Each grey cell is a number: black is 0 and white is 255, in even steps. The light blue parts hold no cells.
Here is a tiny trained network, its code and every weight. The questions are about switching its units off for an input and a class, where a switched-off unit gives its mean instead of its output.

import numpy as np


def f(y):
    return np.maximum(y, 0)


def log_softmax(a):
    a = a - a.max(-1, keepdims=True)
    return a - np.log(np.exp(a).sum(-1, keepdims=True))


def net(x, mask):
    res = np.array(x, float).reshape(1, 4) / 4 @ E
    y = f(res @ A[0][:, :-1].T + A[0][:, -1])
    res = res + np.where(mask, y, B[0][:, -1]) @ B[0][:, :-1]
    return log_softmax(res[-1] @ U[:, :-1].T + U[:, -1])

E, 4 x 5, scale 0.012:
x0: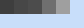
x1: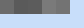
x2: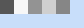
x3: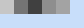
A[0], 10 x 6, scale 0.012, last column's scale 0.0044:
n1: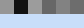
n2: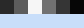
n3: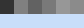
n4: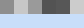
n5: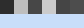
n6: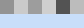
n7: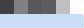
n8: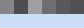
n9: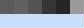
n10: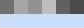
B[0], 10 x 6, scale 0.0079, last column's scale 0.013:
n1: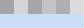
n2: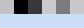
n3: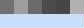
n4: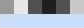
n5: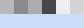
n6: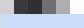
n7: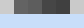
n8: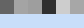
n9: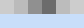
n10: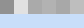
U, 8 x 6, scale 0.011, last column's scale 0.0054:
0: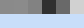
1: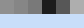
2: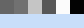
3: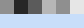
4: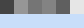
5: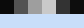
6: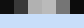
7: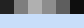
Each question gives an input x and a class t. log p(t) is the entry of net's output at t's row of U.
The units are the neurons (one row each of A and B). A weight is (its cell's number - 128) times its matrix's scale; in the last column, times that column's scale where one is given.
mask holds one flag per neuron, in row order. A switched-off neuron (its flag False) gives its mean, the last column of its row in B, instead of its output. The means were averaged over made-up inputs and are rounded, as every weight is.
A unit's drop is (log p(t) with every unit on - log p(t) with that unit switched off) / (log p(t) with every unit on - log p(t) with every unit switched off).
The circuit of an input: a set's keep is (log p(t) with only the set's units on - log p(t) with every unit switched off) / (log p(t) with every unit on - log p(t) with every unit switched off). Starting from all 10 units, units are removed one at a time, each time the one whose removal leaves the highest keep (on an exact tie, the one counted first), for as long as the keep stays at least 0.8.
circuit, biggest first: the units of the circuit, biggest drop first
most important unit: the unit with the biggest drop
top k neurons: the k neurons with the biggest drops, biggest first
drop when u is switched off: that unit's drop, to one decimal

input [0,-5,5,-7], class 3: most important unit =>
n2
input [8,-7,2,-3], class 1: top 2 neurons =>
n7, n3
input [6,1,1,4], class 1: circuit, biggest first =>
n2, n7
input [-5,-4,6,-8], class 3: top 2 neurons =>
n2, n6
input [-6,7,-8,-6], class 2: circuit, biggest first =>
n8, n1
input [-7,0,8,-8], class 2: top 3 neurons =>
n5, n10, n7
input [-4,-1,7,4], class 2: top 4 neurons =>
n5, n7, n10, n3
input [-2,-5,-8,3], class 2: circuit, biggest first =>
n1, n7
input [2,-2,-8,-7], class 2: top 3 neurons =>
n8, n9, n1
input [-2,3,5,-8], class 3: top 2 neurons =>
n2, n6
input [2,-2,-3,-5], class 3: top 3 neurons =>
n2, n4, n5
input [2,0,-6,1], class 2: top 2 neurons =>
n1, n4
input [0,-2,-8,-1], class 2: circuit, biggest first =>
n1, n8
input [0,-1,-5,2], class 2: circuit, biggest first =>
n4, n1, n2
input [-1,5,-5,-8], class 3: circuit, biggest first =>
n2
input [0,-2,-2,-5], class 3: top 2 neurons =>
n2, n5
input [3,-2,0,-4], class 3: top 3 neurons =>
n2, n4, n8
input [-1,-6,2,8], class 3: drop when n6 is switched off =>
0.1
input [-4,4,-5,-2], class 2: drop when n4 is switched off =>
0.2
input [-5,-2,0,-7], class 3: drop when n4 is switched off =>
-0.1
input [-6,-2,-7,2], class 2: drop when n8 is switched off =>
0.2
